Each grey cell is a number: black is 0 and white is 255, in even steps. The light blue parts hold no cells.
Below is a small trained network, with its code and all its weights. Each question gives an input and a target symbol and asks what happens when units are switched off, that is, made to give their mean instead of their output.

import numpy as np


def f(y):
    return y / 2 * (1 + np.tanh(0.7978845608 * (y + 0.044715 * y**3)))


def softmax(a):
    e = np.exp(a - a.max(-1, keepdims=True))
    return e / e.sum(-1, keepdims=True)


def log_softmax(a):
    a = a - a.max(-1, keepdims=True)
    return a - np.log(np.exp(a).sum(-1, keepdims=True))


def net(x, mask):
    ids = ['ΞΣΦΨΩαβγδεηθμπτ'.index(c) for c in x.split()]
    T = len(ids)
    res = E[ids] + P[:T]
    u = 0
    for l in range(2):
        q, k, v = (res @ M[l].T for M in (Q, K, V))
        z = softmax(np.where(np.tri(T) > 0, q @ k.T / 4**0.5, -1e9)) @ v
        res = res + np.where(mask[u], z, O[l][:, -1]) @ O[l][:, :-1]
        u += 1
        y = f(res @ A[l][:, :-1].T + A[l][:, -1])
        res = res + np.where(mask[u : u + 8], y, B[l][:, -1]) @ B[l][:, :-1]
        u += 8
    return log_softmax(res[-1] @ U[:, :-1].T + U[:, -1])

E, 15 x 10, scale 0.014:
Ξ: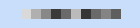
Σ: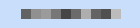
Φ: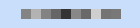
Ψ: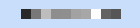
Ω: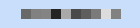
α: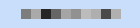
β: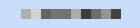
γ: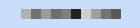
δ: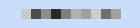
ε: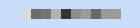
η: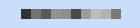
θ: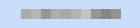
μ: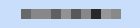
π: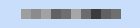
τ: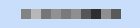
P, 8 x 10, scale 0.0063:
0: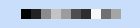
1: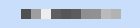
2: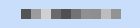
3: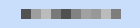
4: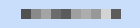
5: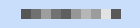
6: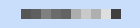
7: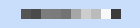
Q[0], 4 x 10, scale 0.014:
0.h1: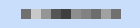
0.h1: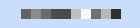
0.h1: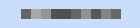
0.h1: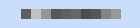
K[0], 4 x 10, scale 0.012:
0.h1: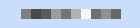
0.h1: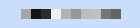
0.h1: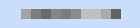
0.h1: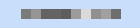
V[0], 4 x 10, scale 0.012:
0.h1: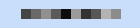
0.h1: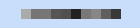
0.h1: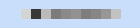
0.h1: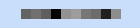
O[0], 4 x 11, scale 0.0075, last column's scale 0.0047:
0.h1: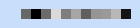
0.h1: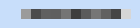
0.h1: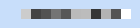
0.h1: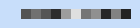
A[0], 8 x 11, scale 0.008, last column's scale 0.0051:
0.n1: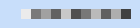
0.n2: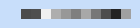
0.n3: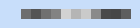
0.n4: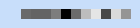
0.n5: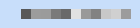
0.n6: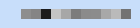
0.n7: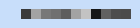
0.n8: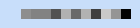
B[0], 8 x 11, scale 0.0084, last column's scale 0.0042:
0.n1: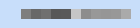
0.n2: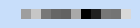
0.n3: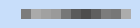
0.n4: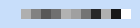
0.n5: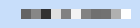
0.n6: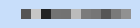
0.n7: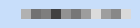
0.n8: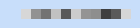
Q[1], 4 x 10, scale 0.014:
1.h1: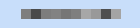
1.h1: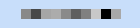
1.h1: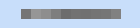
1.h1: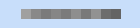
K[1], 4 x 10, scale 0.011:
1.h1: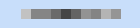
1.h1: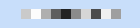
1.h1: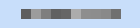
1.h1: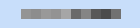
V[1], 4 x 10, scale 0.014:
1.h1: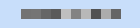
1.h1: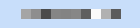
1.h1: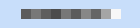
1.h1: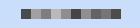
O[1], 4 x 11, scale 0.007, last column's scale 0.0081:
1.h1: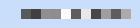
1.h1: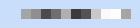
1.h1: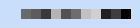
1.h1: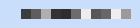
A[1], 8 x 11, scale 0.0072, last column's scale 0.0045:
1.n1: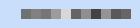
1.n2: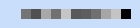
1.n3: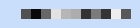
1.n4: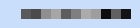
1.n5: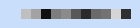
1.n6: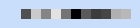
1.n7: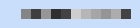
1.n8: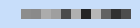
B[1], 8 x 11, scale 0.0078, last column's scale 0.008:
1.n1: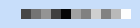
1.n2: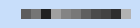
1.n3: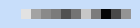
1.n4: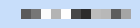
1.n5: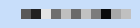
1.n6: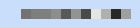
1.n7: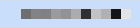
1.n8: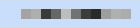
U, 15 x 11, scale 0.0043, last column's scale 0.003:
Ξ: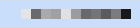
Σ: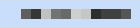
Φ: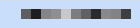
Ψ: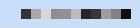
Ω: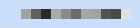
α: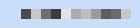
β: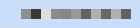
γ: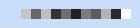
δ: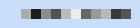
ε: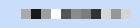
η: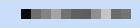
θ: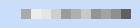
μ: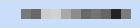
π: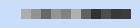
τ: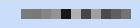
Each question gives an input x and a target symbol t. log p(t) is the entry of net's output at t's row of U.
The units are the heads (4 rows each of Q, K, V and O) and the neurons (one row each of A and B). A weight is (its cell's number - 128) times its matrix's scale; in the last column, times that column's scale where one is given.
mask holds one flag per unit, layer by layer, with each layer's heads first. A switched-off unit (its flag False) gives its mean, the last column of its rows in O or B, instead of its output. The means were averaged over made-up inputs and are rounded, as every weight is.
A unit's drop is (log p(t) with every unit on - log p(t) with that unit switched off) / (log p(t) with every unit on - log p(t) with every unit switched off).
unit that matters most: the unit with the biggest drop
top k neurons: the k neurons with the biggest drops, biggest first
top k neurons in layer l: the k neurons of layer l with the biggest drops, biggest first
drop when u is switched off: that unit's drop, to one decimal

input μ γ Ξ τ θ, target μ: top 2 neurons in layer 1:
1.n4; 1.n1
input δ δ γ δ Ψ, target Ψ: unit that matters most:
0.n3
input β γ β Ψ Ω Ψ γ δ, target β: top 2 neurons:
0.n4; 1.n5
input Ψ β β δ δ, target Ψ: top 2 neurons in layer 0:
0.n4; 0.n7
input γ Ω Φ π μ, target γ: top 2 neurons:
0.n5; 0.n7
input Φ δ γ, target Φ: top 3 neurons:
0.n4; 1.n2; 1.n5
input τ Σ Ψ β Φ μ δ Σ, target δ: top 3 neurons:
1.n7; 0.n7; 1.n1
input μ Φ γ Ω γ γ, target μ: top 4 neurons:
1.n4; 0.n8; 0.n7; 0.n4
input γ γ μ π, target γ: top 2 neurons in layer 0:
0.n5; 0.n7
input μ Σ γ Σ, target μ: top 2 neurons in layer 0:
0.n8; 0.n7
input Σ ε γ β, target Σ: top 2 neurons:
0.n4; 0.n7
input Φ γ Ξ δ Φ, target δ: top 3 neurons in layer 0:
0.n4; 0.n7; 0.n2
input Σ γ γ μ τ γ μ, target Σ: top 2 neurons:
0.n4; 0.n8
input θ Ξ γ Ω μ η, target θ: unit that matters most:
0.h1
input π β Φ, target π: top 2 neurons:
0.n4; 1.n8
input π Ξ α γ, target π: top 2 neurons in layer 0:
0.n2; 0.n7
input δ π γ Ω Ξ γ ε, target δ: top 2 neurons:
1.n1; 0.n4
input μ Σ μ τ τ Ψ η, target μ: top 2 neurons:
1.n4; 0.n7
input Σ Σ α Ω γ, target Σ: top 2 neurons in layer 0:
0.n4; 0.n7
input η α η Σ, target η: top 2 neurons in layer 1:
1.n6; 1.n7
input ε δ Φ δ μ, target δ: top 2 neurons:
0.n7; 1.n7
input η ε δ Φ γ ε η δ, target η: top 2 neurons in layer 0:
0.n4; 0.n8
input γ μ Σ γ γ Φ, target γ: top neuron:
0.n5
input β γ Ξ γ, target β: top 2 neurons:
1.n5; 0.n4
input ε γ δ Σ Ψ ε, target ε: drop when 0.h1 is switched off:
0.7
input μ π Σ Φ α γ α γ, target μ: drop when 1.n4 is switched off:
0.9
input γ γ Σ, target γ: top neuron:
0.n5
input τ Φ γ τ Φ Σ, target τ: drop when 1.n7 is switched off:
0.1
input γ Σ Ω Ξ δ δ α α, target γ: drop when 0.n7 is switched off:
0.1
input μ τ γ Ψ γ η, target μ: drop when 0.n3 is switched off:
0.0
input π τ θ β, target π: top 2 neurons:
1.n8; 0.n8
